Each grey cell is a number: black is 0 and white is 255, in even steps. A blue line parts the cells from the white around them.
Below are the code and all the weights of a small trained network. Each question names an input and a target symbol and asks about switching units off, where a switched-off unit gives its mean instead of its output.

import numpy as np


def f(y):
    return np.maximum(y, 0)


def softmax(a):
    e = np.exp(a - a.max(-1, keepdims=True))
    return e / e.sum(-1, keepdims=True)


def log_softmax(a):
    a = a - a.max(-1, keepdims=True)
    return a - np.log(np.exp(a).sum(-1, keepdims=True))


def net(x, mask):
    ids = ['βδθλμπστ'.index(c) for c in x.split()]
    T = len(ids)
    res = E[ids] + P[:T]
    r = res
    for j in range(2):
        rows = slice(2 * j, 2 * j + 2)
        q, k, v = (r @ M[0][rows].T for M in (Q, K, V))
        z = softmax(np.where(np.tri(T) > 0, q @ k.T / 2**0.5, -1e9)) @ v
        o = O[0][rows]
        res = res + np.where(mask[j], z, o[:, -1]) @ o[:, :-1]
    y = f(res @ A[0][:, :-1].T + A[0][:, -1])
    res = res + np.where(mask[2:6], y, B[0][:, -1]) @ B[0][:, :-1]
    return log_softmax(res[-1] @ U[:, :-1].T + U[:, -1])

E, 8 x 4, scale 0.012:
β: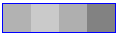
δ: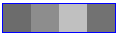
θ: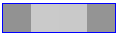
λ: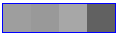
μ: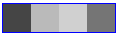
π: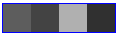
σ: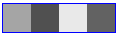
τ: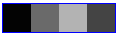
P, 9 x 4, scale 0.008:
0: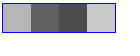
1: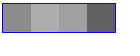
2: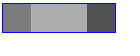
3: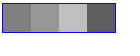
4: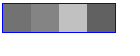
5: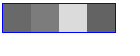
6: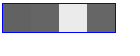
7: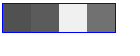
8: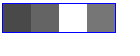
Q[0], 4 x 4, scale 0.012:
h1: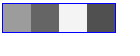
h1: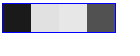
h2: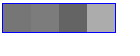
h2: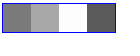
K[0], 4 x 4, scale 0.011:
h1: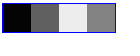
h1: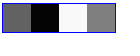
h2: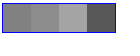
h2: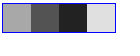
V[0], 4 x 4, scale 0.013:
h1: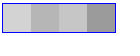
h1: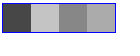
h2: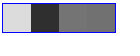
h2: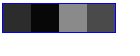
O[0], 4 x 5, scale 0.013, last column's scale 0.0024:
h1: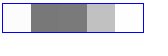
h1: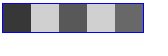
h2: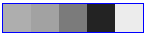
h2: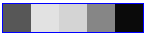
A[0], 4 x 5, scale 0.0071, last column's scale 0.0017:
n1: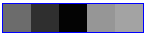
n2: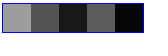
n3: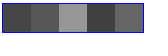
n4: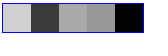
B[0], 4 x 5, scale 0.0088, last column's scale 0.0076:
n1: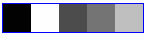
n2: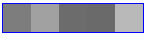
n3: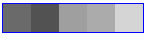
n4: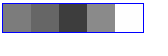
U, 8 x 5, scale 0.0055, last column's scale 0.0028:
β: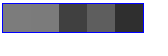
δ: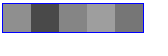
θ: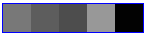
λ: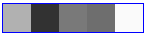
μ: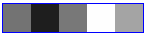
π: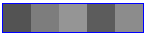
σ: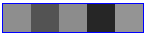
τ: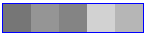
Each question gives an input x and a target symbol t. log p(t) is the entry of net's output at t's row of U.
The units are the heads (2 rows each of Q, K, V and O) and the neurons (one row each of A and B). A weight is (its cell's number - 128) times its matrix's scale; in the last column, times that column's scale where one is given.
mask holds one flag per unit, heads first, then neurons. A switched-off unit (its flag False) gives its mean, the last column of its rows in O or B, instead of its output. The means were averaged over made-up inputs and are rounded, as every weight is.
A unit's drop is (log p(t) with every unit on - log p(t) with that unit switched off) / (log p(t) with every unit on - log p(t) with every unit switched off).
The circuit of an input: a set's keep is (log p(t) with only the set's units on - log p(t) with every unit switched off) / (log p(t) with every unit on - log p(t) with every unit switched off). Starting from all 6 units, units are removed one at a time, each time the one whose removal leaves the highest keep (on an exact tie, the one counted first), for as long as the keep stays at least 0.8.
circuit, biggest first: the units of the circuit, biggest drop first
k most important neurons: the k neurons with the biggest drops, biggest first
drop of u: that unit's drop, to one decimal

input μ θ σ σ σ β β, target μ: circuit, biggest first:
(h2)
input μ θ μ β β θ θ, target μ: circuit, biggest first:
(h2, h1)
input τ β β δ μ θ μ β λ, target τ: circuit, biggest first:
(h2, h1)
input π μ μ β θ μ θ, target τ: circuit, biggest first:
(h1, h2)
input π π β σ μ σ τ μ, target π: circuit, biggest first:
(h2, h1)
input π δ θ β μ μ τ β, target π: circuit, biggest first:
(h1, h2)
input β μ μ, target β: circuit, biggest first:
(h2, n1)
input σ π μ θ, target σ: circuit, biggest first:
(h2, h1)
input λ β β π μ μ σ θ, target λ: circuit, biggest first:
(h1, h2)
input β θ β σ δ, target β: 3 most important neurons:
(n1, n2, n4)
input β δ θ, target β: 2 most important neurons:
(n1, n2)
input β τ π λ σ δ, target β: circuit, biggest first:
(h2, n1, n2)
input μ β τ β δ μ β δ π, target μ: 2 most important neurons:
(n3, n2)
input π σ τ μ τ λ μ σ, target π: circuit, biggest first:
(h2)
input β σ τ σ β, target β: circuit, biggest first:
(h2, n1, n2)
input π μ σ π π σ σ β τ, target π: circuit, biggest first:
(h2, h1)
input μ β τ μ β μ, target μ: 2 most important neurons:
(n1, n2)
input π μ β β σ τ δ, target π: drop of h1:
0.4
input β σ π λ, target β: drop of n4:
0.1
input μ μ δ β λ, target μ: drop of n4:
0.0
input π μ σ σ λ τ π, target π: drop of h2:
0.6
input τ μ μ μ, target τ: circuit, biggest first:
(h2)
